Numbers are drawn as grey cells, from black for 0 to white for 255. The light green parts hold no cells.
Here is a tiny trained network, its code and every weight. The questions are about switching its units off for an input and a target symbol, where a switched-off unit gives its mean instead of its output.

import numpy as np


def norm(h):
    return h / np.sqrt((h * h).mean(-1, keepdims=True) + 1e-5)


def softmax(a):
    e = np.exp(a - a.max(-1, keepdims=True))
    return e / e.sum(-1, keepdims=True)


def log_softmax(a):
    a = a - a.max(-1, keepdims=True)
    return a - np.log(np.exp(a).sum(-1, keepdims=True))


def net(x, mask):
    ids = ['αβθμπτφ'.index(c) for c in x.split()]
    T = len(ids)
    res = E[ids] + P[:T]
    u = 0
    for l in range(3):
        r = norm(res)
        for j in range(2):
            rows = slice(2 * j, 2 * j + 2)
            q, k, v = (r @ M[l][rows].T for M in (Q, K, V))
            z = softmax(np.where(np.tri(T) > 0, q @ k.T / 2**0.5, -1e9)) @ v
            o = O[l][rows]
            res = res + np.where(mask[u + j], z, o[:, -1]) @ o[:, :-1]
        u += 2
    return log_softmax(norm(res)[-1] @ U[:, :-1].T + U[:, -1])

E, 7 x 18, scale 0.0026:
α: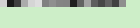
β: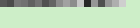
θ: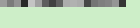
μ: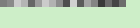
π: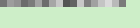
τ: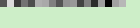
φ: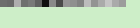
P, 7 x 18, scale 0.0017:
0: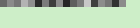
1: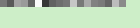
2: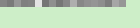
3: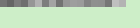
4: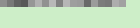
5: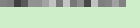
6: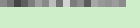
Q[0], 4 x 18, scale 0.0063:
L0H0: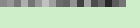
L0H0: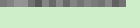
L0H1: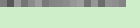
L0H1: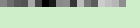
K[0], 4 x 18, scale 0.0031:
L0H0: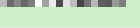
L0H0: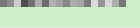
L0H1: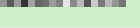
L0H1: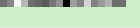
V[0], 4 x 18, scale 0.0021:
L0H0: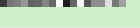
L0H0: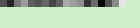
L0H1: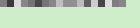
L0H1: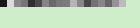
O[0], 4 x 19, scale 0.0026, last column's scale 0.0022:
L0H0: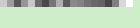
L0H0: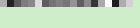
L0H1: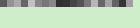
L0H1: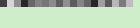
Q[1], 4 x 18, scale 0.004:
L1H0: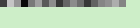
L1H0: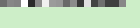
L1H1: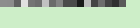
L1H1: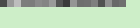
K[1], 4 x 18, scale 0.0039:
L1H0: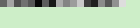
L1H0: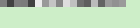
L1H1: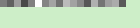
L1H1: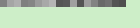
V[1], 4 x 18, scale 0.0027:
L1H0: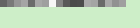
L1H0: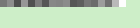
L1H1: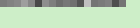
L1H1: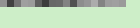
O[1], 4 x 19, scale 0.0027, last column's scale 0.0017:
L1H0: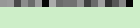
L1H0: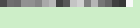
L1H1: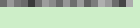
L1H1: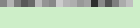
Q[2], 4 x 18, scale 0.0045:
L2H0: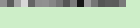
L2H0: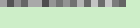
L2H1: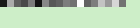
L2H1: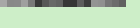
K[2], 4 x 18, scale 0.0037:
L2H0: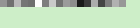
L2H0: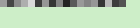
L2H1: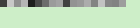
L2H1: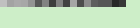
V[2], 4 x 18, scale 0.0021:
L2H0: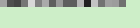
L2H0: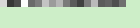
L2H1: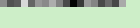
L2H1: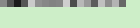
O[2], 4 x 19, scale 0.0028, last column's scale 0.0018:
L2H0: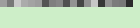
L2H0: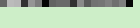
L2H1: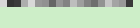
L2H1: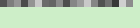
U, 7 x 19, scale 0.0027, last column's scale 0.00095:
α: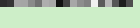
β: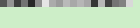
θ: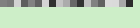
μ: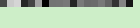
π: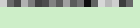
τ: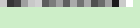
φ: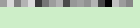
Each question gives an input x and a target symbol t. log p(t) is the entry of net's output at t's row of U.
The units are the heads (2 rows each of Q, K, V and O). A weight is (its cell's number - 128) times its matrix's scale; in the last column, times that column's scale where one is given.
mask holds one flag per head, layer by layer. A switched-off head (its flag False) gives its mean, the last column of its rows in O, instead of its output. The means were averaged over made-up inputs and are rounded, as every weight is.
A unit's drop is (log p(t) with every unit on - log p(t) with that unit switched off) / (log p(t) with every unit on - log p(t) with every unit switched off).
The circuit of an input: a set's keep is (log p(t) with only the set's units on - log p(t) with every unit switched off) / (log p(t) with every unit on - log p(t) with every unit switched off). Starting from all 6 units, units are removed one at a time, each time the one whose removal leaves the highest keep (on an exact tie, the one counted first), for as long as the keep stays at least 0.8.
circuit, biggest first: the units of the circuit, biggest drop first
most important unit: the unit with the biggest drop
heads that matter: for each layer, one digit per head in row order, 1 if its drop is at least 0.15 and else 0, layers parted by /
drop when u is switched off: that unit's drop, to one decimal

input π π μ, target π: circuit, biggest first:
L1H0; L2H1; L1H1
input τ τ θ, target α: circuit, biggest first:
L1H1; L1H0
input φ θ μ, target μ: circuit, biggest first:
L1H0; L2H0; L1H1
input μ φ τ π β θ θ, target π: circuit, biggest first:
L1H1; L2H1; L1H0
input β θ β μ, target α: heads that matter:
01 / 01 / 00
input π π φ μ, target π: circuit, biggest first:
L1H0; L2H1; L1H1; L0H0
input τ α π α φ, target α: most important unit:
L1H0
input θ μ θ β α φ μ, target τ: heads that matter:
01 / 10 / 01
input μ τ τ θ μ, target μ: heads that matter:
01 / 11 / 10
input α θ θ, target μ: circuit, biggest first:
L2H0; L2H1
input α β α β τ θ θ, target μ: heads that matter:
00 / 00 / 10
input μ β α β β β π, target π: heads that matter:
00 / 11 / 01
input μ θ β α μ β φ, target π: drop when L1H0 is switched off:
0.2
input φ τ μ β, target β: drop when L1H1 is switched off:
0.3
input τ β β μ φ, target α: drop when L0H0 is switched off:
0.0
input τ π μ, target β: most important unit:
L0H1
